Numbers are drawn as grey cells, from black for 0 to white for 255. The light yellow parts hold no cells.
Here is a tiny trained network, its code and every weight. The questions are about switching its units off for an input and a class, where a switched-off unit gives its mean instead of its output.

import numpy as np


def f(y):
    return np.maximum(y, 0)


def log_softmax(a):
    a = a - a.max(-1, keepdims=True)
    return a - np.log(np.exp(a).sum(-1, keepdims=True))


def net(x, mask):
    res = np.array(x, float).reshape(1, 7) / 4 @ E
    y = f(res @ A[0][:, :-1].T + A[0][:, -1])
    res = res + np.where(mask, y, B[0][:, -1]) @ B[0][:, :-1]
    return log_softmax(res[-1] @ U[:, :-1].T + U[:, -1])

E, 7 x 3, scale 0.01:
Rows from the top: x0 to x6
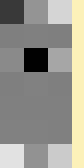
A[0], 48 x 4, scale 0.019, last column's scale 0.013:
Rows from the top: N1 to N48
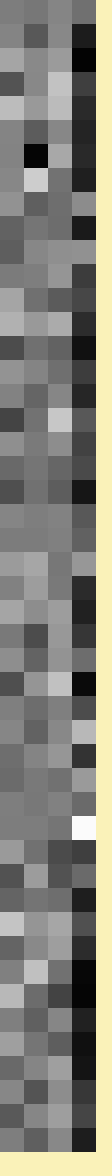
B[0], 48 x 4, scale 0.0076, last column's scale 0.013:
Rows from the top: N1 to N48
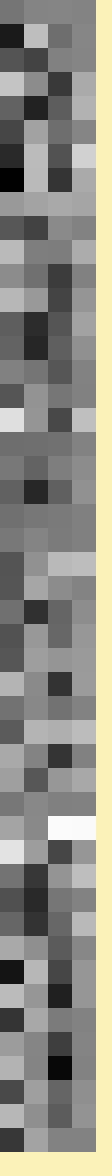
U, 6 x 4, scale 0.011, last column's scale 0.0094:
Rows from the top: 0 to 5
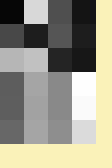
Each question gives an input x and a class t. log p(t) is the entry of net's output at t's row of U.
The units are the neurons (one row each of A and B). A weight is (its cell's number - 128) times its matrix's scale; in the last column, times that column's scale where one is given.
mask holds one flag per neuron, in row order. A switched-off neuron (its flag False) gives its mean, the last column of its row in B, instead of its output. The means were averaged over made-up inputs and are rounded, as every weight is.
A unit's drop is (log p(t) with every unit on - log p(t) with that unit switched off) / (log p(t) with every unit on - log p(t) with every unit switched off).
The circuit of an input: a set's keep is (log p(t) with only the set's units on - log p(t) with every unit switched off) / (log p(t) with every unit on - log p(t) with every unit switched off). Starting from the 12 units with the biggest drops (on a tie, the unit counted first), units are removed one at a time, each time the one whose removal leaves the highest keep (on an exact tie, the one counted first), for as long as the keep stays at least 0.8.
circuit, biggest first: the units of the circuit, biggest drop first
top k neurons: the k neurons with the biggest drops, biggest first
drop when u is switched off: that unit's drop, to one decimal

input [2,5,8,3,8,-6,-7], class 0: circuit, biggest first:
[N7]
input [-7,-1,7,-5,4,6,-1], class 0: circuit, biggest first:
[N7; N31]
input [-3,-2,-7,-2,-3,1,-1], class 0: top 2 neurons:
[N8; N41]
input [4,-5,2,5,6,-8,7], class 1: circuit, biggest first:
[N5; N39]
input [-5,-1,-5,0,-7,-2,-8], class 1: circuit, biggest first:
[N37; N21]
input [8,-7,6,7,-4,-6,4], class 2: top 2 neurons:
[N18; N4]
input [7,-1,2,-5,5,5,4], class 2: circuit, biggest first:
[N18; N4; N29]
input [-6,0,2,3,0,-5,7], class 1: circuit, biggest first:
[N39; N5]
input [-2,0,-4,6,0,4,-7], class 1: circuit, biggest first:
[N37; N21]
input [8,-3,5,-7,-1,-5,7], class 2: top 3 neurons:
[N18; N4; N29]
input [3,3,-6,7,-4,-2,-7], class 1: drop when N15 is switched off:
0.2
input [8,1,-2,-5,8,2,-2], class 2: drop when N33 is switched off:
0.0
